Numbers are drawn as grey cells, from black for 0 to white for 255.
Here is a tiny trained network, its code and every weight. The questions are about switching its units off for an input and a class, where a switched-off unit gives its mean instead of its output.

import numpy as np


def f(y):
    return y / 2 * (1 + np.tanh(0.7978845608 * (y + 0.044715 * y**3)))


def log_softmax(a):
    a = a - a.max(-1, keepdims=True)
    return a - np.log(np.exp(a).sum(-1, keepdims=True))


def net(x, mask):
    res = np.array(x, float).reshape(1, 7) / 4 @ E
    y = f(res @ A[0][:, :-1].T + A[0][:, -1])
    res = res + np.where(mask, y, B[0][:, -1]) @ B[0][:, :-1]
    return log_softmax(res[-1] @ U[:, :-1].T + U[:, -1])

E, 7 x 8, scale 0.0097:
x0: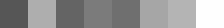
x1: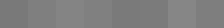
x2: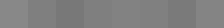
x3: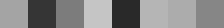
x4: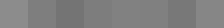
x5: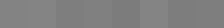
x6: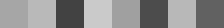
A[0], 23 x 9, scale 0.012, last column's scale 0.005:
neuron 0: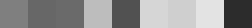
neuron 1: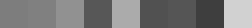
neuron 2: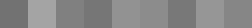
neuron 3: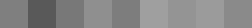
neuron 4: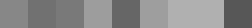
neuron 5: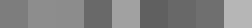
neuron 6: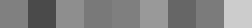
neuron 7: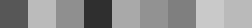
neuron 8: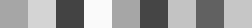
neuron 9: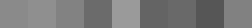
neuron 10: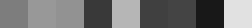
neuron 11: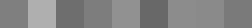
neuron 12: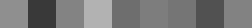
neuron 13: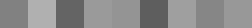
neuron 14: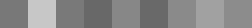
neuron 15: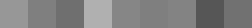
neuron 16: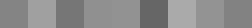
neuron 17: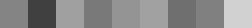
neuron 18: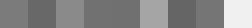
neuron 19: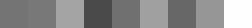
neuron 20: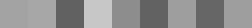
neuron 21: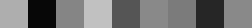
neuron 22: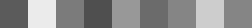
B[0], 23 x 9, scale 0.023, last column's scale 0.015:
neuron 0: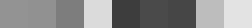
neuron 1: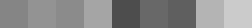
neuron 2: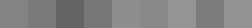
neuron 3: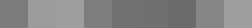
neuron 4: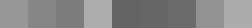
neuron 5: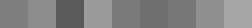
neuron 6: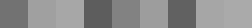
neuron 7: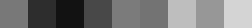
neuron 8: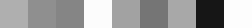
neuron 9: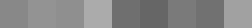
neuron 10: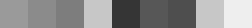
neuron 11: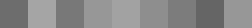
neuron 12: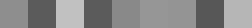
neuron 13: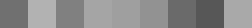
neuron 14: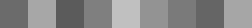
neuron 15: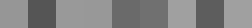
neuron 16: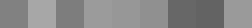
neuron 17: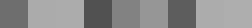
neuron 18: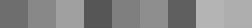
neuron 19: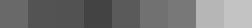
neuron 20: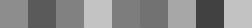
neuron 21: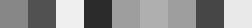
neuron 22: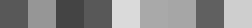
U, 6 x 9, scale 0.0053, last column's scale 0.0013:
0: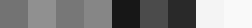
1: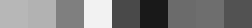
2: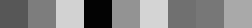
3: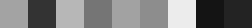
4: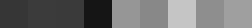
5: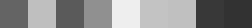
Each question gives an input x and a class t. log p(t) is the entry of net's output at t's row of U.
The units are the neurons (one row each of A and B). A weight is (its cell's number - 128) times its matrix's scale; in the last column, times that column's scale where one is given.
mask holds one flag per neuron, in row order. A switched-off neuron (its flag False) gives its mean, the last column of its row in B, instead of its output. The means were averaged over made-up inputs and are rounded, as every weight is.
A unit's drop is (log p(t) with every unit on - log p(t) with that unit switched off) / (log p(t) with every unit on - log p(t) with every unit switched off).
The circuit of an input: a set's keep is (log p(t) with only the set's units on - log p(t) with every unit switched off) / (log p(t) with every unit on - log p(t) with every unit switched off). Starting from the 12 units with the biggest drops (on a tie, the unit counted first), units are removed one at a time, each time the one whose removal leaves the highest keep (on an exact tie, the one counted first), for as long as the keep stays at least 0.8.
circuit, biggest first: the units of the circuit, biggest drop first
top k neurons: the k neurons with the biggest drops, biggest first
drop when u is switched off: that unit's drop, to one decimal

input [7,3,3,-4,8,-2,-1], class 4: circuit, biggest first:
(neuron 7)
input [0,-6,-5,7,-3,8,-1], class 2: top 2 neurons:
(neuron 21; neuron 10)
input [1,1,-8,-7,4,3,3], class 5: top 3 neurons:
(neuron 22; neuron 0; neuron 14)
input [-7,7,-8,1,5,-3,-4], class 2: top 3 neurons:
(neuron 21; neuron 0; neuron 12)
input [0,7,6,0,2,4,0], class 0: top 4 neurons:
(neuron 21; neuron 8; neuron 22; neuron 7)
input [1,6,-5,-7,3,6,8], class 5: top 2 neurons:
(neuron 22; neuron 0)
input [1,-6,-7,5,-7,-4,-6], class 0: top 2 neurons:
(neuron 0; neuron 22)
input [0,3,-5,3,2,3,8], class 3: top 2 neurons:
(neuron 10; neuron 1)
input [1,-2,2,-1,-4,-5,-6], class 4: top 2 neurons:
(neuron 0; neuron 10)
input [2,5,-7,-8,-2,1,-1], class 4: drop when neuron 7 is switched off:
0.2
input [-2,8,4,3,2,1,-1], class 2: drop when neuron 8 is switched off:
0.1
